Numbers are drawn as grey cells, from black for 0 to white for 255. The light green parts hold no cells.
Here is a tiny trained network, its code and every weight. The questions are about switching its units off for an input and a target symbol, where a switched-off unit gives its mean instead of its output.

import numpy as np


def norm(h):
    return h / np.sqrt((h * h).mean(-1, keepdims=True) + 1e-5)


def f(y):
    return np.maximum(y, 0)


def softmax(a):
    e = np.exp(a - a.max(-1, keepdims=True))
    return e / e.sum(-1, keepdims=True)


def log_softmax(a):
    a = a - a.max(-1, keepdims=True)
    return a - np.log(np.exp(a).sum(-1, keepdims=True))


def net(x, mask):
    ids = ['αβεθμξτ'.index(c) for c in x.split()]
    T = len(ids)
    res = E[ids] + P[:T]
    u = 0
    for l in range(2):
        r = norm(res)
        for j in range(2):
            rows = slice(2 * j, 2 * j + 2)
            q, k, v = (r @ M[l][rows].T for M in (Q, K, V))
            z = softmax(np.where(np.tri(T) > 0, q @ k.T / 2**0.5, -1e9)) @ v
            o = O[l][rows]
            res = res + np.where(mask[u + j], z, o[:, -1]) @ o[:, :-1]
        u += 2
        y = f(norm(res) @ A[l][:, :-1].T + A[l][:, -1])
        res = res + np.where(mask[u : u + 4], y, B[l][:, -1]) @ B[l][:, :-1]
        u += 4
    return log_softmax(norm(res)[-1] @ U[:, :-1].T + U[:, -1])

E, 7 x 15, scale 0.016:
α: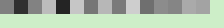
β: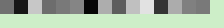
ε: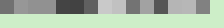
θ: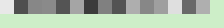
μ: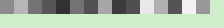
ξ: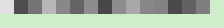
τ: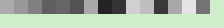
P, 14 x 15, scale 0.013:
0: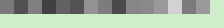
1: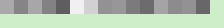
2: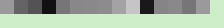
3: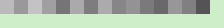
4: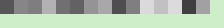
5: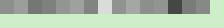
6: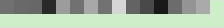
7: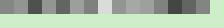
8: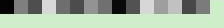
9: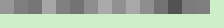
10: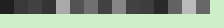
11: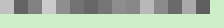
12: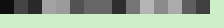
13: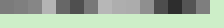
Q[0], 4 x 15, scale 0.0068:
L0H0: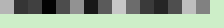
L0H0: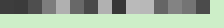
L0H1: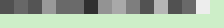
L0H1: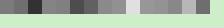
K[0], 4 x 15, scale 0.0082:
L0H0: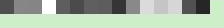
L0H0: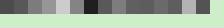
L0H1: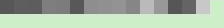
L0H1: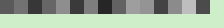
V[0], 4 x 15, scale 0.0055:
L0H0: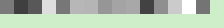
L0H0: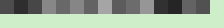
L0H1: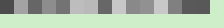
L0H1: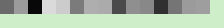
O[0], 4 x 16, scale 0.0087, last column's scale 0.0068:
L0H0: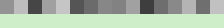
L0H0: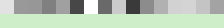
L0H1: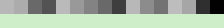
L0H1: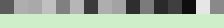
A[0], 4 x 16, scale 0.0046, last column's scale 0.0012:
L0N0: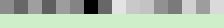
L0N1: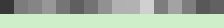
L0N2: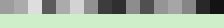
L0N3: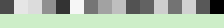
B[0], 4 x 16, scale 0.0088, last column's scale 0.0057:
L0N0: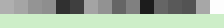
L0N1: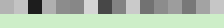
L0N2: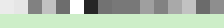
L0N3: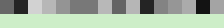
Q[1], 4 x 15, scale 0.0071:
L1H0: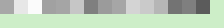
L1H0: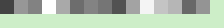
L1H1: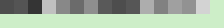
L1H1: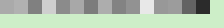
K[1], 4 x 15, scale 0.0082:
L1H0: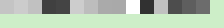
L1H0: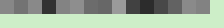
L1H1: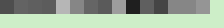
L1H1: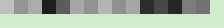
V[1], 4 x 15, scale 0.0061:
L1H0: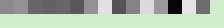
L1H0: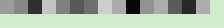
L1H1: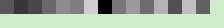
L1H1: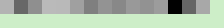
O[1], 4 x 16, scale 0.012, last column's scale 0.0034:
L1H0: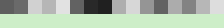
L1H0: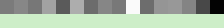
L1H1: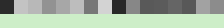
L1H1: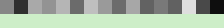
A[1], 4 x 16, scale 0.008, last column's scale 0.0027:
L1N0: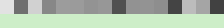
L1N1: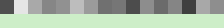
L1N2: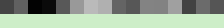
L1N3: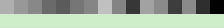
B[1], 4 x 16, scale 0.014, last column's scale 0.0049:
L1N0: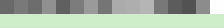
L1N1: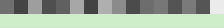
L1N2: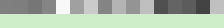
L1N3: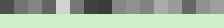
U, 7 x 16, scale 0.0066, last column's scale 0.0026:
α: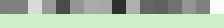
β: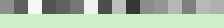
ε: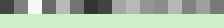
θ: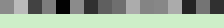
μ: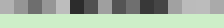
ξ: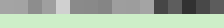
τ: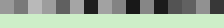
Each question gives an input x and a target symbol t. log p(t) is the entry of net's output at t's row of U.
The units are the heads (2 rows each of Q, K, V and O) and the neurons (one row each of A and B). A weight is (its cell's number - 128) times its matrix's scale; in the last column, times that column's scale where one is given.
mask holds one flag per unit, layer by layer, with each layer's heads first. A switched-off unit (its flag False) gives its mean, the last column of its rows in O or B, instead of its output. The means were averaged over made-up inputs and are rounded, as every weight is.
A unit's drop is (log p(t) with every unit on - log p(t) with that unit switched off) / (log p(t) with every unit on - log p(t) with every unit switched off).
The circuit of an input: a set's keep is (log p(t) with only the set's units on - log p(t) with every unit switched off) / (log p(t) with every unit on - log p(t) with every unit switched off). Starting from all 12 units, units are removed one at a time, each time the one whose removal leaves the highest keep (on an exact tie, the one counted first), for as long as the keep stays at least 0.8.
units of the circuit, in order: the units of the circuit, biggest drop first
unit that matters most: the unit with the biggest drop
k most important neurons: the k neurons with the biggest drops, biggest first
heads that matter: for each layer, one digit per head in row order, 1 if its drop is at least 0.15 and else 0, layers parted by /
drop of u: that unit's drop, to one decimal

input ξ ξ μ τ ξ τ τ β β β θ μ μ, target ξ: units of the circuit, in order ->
(L1H0 L1N2)
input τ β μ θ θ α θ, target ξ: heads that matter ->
10 / 10
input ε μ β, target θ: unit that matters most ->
L1H1
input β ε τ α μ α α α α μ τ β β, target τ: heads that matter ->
00 / 01
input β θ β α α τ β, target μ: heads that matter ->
10 / 00
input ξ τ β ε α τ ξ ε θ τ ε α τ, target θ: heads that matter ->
01 / 11
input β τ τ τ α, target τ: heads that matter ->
00 / 11
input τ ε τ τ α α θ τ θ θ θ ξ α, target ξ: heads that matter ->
00 / 10
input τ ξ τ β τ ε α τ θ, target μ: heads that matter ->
10 / 00
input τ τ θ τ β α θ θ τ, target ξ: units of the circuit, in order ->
(L1N2 L1H0)
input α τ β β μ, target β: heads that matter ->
10 / 00
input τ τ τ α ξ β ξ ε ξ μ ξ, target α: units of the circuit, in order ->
(L1H0 L1H1)
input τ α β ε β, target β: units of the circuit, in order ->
(L0H0 L1H1)
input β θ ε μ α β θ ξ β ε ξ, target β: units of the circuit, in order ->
(L0H0)
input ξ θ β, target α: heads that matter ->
00 / 01
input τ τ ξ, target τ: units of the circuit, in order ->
(L1H1 L1N1)
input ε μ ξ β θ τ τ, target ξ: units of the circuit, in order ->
(L1H0 L1N2)
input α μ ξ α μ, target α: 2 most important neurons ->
(L0N3 L0N1)
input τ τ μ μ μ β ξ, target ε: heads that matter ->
00 / 10
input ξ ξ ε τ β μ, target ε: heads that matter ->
00 / 00
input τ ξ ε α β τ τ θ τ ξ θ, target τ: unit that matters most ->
L1H1
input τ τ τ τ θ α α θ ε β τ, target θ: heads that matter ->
00 / 11
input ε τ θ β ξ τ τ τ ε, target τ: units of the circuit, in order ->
(L1N1 L1H1)
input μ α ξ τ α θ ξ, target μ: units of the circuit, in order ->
(L0H0 L1N0)
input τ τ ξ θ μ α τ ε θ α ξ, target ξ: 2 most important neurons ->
(L1N2 L0N0)
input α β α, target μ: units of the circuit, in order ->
(L0H0 L0H1 L1H0)
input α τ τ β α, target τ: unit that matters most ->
L1H0
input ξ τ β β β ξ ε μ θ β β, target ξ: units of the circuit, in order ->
(L1N2 L1H0)
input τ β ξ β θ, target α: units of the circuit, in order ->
(L1H1 L1H0)
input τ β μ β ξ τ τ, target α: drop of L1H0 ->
0.3
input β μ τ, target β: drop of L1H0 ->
0.1
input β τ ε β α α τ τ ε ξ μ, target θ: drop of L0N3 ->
0.0
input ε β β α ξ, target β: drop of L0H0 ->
0.3
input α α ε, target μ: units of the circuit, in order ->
(L0H0)
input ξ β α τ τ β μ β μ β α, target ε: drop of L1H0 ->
1.1
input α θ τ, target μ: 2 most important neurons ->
(L1N0 L0N2)
